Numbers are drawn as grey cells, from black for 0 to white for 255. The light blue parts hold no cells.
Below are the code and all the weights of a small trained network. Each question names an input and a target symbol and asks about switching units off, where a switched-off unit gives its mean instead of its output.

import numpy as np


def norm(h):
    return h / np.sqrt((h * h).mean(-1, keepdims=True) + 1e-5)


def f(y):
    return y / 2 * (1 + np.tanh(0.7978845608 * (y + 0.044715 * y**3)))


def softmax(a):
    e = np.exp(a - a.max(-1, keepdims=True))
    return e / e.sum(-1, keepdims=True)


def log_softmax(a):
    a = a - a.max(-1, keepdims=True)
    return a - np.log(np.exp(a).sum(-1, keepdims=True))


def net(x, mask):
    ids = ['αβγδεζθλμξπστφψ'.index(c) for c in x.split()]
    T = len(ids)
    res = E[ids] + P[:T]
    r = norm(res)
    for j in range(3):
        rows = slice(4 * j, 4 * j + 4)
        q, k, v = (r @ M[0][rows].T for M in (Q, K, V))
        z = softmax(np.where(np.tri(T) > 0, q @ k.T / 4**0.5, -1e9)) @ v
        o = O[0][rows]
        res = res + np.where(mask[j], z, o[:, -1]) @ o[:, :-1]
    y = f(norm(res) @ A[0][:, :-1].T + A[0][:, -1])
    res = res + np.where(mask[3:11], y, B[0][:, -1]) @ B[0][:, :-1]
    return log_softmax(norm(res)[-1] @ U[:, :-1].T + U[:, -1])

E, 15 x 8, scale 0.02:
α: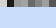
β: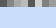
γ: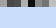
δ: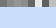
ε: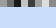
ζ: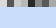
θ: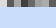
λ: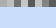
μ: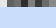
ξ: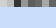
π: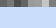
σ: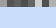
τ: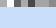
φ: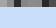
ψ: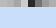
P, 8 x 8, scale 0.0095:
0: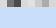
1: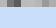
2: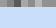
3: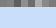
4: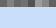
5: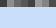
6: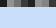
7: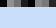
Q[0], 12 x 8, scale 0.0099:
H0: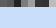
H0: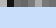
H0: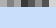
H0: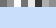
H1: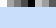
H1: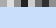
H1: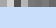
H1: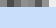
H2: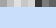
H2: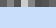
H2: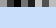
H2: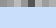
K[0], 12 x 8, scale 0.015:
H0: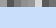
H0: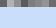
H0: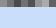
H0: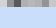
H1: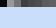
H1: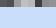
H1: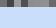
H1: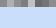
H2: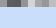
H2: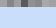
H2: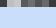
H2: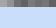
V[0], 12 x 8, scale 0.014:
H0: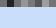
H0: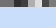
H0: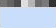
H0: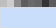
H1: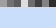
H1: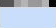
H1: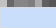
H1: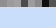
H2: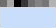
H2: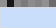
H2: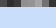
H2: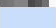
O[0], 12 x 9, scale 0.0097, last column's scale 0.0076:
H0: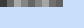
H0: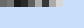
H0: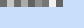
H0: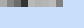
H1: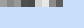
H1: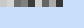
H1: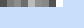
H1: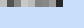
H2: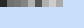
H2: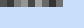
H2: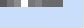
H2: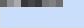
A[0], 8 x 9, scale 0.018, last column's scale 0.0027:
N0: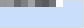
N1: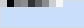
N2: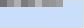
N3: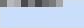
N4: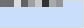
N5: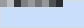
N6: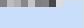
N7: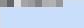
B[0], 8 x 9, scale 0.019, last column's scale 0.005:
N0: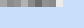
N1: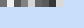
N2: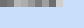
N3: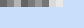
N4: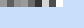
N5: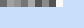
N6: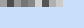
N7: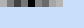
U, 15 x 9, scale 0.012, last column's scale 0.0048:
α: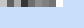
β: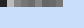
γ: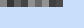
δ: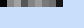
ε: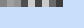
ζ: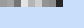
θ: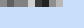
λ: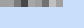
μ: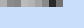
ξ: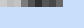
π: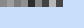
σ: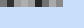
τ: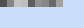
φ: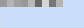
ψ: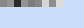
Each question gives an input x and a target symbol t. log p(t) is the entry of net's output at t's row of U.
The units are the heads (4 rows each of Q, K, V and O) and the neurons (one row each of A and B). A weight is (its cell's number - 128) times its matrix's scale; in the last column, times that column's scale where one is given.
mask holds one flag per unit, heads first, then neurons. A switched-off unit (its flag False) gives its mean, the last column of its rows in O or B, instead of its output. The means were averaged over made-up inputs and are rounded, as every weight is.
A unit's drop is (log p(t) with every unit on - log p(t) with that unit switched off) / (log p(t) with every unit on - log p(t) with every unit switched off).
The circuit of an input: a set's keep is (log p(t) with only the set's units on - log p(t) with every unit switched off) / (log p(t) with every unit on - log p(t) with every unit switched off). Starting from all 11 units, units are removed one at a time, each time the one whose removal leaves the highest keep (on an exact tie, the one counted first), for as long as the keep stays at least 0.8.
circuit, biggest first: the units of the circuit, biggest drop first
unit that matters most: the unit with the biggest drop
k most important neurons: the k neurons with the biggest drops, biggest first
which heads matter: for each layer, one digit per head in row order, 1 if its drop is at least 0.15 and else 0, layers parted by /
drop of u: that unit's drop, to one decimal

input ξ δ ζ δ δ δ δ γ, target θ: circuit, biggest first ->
H1
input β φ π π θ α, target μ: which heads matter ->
001
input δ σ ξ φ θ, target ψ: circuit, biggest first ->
N7; H2
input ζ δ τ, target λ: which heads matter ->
001
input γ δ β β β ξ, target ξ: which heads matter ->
110
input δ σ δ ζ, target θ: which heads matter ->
110
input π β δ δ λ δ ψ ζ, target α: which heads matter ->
101
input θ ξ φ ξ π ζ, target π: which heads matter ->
110
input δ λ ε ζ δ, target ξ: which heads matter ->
001
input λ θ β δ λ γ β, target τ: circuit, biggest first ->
H2; N1
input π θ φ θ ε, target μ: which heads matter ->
001
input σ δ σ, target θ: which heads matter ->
110
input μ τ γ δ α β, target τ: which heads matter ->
100
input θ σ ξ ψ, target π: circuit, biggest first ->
N7; H0
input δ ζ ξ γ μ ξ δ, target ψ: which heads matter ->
101
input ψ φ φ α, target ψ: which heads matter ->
000
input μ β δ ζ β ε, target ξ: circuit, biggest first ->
H2; H0
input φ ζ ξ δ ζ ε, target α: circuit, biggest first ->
H2
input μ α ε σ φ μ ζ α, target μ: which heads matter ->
011
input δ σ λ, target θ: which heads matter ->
010
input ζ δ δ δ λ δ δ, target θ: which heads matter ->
110
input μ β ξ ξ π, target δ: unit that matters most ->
H0
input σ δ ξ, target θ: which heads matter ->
010
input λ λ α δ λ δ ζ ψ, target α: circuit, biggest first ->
H0; N6
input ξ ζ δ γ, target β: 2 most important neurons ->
N1; N4
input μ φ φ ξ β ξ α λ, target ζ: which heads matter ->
001
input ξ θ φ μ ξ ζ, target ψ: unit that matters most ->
N7
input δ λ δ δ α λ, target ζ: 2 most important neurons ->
N6; N4
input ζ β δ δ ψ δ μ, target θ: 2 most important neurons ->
N4; N1
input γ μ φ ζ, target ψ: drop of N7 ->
0.4
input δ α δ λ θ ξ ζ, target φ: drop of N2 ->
0.3
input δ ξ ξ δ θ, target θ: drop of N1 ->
-0.1
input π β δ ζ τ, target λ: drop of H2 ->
0.2
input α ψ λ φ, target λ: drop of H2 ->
0.1
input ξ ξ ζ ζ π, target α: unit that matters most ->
H2
